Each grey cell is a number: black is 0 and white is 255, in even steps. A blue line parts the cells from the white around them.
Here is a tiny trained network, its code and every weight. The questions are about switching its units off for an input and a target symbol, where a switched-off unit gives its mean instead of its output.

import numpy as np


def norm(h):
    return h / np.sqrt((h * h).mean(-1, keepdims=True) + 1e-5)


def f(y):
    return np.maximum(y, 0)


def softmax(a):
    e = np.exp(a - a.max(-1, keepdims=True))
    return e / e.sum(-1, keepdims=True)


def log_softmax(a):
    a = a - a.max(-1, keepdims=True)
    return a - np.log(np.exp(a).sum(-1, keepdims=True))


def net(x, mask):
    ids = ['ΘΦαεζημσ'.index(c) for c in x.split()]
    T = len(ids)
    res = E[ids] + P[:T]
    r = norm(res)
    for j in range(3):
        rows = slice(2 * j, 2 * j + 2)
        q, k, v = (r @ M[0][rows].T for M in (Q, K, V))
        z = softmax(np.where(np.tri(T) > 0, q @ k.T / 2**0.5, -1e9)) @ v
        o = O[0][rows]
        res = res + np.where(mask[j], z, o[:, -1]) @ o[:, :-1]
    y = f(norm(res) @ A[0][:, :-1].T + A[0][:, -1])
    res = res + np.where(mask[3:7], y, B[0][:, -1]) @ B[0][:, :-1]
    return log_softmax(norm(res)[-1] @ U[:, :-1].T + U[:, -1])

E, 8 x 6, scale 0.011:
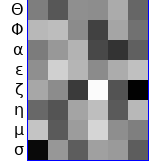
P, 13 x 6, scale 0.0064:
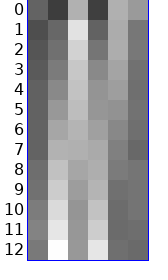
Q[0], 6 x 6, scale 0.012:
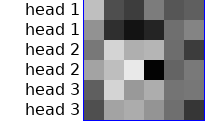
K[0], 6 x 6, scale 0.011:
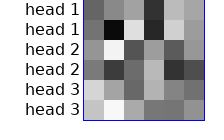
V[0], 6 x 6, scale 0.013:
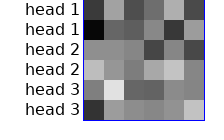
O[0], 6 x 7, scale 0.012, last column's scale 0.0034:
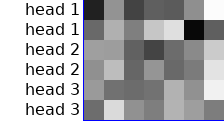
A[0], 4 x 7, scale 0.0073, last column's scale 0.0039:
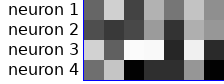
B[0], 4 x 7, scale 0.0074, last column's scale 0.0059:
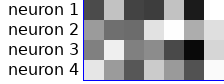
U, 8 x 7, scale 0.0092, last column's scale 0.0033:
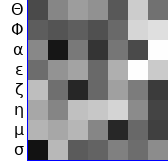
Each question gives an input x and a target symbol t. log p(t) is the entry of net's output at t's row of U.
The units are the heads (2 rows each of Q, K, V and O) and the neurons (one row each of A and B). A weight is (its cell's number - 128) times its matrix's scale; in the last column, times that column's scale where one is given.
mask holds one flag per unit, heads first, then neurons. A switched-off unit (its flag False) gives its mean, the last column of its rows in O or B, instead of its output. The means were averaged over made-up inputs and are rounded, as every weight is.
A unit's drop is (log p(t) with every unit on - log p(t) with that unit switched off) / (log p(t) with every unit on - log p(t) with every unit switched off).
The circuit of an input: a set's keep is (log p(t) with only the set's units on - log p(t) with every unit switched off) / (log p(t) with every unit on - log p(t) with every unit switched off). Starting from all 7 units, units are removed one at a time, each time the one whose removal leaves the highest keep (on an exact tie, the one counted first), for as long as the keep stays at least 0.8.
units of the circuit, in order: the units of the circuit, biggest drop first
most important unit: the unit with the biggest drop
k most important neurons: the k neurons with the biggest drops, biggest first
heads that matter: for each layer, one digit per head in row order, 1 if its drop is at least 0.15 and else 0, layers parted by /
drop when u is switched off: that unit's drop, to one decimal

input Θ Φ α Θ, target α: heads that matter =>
110
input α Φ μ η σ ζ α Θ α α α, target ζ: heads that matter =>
101
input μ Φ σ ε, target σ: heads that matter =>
100
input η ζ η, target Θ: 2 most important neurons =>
neuron 1; neuron 4
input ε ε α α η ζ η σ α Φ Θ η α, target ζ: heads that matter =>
001
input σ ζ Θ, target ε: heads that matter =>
110
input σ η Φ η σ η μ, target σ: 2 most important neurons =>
neuron 1; neuron 2
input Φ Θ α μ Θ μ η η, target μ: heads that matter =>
101
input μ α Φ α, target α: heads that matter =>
011
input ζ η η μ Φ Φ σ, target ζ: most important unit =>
neuron 4
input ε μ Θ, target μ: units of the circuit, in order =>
head 1; neuron 3
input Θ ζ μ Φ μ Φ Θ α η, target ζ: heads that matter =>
010
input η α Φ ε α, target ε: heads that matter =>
001
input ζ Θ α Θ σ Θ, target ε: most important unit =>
head 2
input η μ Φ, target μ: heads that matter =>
100
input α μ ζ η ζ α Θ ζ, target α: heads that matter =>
011
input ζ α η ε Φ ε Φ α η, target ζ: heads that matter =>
111
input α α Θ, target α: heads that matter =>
010
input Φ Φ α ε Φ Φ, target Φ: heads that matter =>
100
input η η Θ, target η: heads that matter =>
100
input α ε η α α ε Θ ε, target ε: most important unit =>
head 3
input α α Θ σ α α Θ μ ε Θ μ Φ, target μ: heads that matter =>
110
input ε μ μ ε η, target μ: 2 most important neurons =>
neuron 3; neuron 2
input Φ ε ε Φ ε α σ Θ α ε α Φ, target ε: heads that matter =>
011
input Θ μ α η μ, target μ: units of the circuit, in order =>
neuron 3; head 1
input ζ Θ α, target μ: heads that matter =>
001
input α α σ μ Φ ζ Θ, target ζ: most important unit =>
head 2
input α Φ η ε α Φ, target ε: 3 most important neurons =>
neuron 4; neuron 1; neuron 3
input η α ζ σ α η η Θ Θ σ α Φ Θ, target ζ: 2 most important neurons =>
neuron 4; neuron 3
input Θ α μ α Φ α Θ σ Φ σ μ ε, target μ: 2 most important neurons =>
neuron 3; neuron 2
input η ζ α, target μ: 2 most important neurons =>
neuron 1; neuron 4
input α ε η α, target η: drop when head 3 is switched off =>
0.1
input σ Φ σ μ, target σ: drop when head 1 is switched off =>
0.5
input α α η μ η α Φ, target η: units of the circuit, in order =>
head 2
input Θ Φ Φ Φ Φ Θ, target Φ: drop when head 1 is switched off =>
0.8
